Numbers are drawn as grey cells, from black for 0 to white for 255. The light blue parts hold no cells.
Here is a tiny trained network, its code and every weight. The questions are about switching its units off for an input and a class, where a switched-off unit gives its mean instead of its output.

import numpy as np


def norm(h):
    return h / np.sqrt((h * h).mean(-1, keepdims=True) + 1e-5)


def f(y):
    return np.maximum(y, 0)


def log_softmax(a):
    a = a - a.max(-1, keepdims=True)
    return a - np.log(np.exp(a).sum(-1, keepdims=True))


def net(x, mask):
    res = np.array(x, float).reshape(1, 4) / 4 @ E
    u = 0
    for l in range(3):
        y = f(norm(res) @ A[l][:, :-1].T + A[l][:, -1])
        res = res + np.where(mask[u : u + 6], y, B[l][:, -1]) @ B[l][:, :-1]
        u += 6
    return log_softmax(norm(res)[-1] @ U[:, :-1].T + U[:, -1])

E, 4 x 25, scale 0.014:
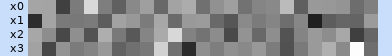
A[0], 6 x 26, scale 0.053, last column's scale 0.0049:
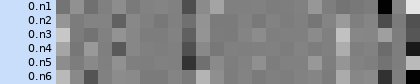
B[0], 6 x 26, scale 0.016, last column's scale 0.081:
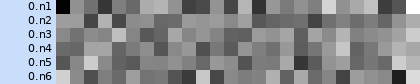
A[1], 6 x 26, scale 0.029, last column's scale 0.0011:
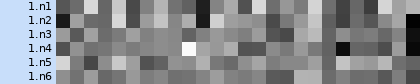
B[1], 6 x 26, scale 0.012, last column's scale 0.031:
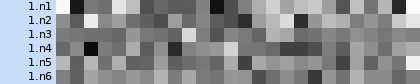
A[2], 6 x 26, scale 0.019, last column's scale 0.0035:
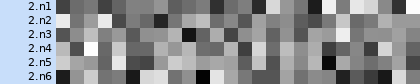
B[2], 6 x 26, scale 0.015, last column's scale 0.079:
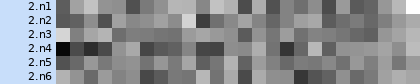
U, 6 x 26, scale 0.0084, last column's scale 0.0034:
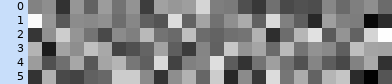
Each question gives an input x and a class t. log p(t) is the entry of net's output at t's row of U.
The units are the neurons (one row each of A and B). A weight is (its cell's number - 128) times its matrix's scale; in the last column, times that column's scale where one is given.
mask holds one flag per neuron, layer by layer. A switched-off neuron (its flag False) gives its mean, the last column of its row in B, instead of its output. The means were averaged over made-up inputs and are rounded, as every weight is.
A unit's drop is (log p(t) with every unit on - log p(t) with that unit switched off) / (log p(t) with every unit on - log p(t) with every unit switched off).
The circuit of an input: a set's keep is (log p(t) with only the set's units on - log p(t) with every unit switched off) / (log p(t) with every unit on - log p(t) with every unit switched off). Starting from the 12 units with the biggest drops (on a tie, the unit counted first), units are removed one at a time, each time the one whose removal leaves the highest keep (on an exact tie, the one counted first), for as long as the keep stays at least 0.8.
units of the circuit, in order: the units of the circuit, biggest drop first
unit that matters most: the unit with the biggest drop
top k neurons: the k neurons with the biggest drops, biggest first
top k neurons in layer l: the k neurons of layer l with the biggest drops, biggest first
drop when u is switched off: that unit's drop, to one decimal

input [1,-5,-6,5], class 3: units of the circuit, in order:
[0.n1]
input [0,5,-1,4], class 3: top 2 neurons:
[0.n2; 0.n1]
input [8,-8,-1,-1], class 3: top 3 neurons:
[0.n3; 0.n1; 0.n6]
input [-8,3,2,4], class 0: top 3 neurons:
[0.n1; 0.n3; 0.n4]
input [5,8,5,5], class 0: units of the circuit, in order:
[0.n1; 0.n3; 1.n1]
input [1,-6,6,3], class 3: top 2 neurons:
[0.n3; 0.n1]
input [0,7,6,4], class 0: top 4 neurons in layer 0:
[0.n1; 0.n3; 0.n6; 0.n4]
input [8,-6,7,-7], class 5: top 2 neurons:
[0.n6; 0.n1]
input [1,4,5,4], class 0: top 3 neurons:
[0.n1; 0.n3; 1.n1]
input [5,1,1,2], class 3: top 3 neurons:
[0.n3; 0.n1; 1.n5]
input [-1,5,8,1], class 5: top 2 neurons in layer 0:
[0.n3; 0.n5]
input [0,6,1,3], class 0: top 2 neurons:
[0.n1; 1.n4]
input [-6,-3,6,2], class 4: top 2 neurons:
[0.n1; 0.n2]
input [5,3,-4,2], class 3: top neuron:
[0.n1]
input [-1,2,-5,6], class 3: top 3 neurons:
[0.n2; 0.n1; 0.n6]
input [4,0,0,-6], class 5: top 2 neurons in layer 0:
[0.n6; 0.n1]
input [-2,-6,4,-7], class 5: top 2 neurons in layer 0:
[0.n6; 0.n1]
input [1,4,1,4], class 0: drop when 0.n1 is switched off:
1.1
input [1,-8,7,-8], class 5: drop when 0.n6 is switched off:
0.9
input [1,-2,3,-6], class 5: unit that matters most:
0.n6
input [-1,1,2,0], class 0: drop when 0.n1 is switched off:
0.5
